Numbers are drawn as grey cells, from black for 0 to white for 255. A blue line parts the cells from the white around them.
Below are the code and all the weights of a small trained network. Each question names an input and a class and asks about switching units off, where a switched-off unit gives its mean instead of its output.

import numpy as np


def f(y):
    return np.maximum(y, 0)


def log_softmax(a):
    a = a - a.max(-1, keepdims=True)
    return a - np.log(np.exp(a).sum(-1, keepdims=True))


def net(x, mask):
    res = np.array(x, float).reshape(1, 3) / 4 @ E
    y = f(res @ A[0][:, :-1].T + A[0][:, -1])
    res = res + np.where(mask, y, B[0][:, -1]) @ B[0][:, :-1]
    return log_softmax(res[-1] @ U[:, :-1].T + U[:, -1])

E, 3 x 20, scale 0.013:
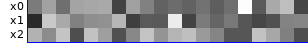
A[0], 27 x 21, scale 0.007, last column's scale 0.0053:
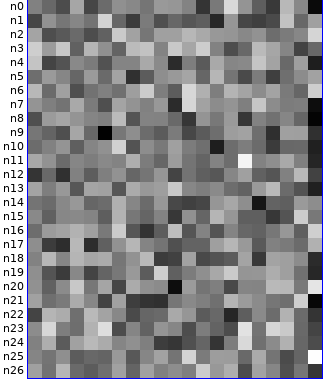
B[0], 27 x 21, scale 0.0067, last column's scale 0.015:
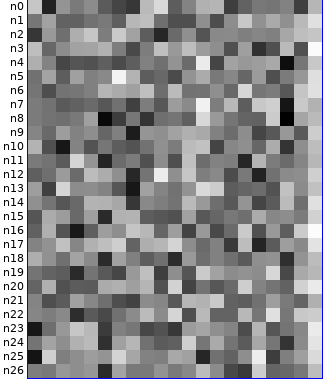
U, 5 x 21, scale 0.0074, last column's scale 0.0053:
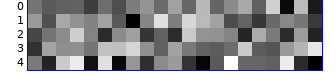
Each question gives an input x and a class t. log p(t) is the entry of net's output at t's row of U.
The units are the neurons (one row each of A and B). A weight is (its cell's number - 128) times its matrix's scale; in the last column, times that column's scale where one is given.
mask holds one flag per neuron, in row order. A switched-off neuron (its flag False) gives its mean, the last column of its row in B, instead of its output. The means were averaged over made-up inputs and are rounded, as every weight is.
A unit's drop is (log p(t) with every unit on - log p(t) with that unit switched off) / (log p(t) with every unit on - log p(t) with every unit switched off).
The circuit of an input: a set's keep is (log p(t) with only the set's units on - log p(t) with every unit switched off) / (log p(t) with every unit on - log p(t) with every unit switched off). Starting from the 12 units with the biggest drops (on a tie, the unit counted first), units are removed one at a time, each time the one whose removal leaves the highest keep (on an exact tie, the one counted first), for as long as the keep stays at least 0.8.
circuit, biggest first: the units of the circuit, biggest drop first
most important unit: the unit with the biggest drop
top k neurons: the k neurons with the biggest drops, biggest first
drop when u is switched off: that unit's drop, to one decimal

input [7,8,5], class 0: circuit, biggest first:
(n22)
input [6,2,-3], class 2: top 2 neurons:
(n24 n23)
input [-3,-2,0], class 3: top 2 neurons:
(n23 n24)
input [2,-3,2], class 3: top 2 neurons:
(n8 n10)
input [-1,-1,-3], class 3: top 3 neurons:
(n3 n13 n10)
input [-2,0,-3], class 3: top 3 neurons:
(n3 n13 n10)
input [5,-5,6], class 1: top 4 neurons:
(n3 n13 n16 n1)
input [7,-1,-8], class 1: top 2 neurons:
(n17 n12)
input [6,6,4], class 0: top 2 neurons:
(n22 n16)
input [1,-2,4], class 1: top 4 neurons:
(n16 n3 n13 n1)
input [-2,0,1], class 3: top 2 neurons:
(n23 n24)
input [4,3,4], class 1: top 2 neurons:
(n3 n25)
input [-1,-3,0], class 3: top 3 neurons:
(n8 n10 n22)
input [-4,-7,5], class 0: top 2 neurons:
(n4 n7)
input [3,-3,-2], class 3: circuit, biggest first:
(n8)
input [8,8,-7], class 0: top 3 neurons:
(n16 n1 n22)
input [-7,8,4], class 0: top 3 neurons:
(n22 n16 n8)
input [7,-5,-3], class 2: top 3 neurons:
(n24 n23 n11)
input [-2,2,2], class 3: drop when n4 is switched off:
0.2
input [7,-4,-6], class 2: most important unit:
n24
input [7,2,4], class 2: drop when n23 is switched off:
0.1
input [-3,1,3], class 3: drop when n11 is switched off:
0.3
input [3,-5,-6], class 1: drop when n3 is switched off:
0.0
